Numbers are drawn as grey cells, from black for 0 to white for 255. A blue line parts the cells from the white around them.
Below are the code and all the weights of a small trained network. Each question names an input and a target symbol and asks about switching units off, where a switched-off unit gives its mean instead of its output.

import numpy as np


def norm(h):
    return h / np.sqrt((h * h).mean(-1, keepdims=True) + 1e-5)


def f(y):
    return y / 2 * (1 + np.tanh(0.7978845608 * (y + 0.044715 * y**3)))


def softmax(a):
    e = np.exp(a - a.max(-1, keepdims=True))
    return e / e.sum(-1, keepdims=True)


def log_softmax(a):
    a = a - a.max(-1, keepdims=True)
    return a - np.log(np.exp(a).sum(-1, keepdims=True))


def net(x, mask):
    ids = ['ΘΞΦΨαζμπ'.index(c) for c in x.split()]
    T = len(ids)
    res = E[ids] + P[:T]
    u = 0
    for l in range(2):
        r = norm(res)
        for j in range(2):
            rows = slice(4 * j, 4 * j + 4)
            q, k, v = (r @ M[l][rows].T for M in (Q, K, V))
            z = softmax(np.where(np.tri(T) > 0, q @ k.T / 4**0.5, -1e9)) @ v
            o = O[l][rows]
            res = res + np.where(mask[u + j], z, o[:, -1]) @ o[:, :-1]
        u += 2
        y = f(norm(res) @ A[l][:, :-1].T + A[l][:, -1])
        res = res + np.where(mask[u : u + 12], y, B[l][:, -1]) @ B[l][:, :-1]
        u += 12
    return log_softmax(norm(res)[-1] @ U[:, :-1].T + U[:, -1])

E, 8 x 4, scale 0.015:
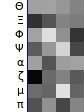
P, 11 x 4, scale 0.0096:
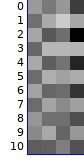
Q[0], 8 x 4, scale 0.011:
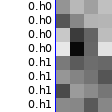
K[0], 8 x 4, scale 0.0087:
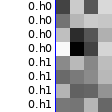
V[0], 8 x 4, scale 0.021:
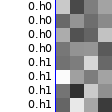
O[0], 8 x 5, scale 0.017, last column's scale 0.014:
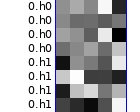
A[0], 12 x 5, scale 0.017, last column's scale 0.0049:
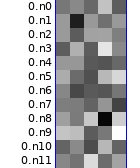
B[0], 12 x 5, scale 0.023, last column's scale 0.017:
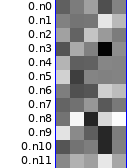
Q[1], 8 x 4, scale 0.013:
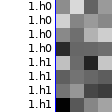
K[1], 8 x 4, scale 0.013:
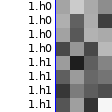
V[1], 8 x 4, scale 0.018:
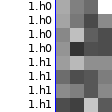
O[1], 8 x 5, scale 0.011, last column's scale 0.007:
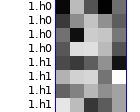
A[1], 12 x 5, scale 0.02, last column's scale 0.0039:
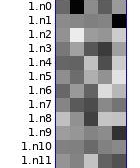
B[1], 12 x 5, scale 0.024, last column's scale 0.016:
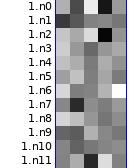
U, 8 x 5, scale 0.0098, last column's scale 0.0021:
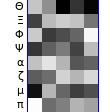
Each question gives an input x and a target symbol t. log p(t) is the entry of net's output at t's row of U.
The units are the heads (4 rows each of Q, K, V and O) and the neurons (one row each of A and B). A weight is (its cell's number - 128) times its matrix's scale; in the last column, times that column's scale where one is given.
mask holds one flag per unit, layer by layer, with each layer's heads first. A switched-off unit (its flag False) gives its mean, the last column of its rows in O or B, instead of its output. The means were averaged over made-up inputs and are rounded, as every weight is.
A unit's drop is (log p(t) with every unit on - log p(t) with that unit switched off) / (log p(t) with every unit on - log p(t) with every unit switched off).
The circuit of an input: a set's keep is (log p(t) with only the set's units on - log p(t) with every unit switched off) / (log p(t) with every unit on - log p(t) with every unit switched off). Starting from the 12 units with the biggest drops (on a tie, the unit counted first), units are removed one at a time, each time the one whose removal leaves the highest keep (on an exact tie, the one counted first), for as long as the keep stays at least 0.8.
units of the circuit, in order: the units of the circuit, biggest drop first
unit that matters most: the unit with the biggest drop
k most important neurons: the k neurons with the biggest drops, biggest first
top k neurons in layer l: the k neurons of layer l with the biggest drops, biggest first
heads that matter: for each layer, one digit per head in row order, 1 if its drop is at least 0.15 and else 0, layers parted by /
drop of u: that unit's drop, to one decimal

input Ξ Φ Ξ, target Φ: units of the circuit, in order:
(0.h1, 1.n0)
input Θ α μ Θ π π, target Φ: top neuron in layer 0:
(0.n11)
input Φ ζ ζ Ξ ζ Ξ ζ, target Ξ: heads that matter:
01 / 11
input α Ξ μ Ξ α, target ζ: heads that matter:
01 / 11
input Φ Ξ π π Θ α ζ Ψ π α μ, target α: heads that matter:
01 / 00
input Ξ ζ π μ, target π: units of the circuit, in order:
(0.h1, 1.h1)
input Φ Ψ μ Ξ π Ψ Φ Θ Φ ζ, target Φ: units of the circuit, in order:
(0.h1, 1.n7)
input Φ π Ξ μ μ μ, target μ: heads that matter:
01 / 10
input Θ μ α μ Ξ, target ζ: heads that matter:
11 / 11
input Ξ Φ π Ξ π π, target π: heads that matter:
01 / 00
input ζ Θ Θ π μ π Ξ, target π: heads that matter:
01 / 00
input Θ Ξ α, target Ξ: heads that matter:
01 / 10
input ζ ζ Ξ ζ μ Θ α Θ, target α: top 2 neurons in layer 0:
(0.n6, 0.n1)
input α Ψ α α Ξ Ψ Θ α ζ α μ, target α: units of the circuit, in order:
(0.h1)
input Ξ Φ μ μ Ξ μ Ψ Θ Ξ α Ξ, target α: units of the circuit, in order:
(0.h1, 1.n2)
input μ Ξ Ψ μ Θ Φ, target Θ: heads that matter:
01 / 11
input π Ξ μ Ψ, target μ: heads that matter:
10 / 10
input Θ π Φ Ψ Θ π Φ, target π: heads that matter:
01 / 10
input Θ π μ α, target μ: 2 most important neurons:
(1.n6, 0.n10)
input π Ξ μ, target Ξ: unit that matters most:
1.h0
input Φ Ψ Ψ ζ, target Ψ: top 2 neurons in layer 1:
(1.n0, 1.n6)
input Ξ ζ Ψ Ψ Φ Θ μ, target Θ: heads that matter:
01 / 01
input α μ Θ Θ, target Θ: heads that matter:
01 / 11
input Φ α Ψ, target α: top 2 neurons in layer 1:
(1.n2, 1.n3)
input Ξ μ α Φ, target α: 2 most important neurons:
(1.n2, 0.n8)
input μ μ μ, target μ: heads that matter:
01 / 01
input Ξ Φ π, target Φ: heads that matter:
01 / 00
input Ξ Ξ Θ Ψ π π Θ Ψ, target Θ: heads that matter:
11 / 10
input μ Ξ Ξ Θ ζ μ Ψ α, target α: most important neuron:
(0.n3)
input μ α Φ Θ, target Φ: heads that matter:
11 / 11
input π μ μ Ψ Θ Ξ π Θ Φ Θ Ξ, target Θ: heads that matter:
01 / 10
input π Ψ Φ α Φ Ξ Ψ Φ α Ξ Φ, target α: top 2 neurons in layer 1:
(1.n2, 1.n6)
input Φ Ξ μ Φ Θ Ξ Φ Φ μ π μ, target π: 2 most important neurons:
(1.n6, 1.n8)
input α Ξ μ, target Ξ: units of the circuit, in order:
(0.h1)
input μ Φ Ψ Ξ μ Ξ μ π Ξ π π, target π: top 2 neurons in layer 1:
(1.n6, 1.n8)
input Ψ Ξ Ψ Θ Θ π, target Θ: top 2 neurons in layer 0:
(0.n11, 0.n1)
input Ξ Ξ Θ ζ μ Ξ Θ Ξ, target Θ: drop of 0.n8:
-0.1
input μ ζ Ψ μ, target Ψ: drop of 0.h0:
0.2
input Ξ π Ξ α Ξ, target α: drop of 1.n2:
0.3
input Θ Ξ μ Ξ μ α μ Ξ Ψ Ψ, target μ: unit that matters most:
0.h0
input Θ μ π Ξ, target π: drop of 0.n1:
0.1
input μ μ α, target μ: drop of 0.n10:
0.2
